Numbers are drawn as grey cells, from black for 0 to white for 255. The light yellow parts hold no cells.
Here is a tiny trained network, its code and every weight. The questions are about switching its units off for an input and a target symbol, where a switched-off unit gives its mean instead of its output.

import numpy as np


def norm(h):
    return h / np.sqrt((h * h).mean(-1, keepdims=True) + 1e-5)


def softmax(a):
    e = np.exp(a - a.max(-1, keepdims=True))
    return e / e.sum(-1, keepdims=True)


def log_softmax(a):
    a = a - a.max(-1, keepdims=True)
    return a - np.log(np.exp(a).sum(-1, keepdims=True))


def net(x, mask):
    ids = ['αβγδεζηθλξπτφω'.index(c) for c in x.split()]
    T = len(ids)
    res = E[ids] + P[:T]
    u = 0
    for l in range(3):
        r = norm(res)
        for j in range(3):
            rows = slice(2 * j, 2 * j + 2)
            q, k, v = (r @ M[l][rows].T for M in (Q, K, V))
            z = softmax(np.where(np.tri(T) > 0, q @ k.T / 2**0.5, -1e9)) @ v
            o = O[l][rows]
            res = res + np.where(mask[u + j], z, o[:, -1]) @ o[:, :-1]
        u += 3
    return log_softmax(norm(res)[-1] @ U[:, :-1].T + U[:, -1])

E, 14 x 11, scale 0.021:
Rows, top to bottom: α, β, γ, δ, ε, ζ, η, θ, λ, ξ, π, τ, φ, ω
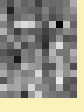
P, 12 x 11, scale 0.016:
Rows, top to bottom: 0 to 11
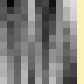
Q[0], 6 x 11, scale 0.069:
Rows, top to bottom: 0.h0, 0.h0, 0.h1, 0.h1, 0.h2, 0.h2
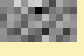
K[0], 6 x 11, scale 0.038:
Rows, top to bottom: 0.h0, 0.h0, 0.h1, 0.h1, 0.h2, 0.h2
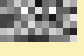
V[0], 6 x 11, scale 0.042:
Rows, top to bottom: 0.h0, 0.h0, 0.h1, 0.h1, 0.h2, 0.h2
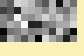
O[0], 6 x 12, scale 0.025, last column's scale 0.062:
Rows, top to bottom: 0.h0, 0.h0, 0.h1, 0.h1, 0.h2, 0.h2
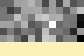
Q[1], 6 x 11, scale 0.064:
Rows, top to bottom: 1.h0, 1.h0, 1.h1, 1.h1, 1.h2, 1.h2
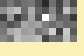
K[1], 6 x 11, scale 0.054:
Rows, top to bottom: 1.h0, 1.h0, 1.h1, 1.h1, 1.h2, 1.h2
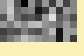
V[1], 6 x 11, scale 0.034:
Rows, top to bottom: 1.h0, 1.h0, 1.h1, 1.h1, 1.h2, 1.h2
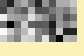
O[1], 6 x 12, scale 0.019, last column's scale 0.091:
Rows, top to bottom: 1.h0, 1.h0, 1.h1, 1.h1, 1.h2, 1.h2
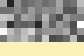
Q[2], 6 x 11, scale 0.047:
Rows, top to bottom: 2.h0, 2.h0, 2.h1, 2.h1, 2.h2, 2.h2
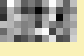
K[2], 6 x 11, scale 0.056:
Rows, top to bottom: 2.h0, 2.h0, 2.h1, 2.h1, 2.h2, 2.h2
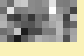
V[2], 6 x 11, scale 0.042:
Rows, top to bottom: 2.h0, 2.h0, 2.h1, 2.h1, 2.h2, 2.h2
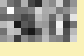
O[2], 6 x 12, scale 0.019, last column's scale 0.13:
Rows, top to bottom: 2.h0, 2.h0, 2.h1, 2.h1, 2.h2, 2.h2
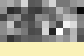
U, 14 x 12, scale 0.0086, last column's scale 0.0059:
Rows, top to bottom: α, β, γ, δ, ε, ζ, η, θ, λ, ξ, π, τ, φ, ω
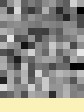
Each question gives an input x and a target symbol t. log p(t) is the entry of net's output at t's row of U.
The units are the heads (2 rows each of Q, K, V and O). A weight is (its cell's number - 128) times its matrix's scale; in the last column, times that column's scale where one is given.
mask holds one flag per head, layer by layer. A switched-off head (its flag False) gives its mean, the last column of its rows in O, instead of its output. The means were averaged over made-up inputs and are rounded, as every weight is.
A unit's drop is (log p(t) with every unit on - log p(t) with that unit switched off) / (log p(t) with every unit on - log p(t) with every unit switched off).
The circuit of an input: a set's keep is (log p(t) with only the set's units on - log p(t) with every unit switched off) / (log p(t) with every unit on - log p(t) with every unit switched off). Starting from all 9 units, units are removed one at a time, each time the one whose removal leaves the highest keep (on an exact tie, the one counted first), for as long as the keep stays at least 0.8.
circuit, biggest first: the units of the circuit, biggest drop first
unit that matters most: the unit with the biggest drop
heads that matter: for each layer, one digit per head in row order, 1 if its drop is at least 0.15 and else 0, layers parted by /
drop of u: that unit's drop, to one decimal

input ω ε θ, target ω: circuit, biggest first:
[0.h1 2.h1]
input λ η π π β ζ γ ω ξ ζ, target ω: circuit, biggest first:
[0.h1]
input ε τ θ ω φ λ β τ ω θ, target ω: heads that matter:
010 / 000 / 000
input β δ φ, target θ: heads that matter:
100 / 000 / 000
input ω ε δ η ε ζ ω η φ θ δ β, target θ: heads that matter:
100 / 000 / 001
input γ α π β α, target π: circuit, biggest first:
[0.h1 0.h2]
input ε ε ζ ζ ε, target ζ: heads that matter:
011 / 000 / 000
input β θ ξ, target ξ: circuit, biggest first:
[0.h2 0.h1]
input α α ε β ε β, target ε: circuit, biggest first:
[0.h1 0.h0 0.h2]
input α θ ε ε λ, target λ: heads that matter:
100 / 000 / 000
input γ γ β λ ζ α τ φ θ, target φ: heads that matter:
011 / 000 / 000
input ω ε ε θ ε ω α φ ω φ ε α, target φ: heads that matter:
001 / 001 / 000
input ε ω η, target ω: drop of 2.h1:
0.1
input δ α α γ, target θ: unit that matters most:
0.h0
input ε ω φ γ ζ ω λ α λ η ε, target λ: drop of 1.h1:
0.0
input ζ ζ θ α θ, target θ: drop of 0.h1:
0.1
